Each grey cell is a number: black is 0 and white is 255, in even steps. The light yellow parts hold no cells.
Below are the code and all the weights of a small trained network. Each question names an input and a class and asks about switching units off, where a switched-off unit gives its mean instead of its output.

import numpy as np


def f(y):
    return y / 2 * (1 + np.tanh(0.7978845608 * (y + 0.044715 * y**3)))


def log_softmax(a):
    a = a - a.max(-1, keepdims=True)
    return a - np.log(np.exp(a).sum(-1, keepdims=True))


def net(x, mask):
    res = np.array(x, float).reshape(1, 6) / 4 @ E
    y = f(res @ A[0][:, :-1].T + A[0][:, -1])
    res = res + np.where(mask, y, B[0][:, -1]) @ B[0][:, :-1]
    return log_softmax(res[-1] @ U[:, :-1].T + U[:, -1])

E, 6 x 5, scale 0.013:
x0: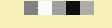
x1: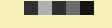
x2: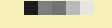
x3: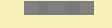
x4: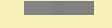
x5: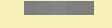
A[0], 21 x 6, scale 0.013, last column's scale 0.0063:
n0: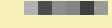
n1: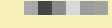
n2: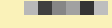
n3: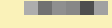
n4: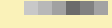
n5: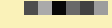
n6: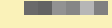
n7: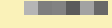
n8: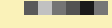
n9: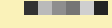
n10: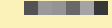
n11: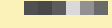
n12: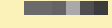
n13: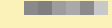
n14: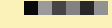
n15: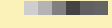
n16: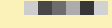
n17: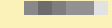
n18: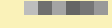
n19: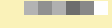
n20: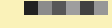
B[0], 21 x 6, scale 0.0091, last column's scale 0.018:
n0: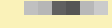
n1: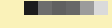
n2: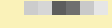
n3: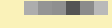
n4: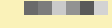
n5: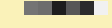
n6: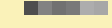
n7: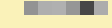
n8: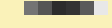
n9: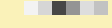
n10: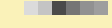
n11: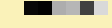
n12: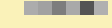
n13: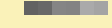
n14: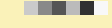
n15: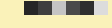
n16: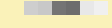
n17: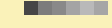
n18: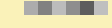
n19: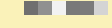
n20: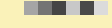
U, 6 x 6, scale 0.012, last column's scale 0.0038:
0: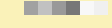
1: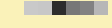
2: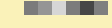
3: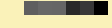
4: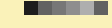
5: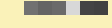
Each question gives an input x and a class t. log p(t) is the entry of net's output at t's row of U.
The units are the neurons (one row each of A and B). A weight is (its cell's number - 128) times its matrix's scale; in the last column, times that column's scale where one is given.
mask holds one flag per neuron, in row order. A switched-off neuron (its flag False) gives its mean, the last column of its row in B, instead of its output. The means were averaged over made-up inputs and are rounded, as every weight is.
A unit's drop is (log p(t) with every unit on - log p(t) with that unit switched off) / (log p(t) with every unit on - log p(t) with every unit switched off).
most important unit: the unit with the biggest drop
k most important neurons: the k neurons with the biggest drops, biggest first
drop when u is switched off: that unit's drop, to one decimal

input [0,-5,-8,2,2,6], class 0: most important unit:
n16
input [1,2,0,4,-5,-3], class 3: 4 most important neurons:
(n16 n2 n9 n0)
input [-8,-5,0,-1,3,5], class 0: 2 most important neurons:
(n16 n2)
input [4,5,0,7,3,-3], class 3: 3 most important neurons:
(n16 n2 n8)
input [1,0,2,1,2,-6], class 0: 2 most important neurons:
(n11 n5)
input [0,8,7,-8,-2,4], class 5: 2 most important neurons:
(n11 n16)
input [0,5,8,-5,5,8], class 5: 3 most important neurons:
(n11 n16 n2)
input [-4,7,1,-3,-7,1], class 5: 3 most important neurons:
(n11 n9 n20)
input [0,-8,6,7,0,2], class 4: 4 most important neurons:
(n16 n1 n2 n11)
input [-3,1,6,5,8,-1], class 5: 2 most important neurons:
(n20 n16)
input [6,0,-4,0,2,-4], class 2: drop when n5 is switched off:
0.1
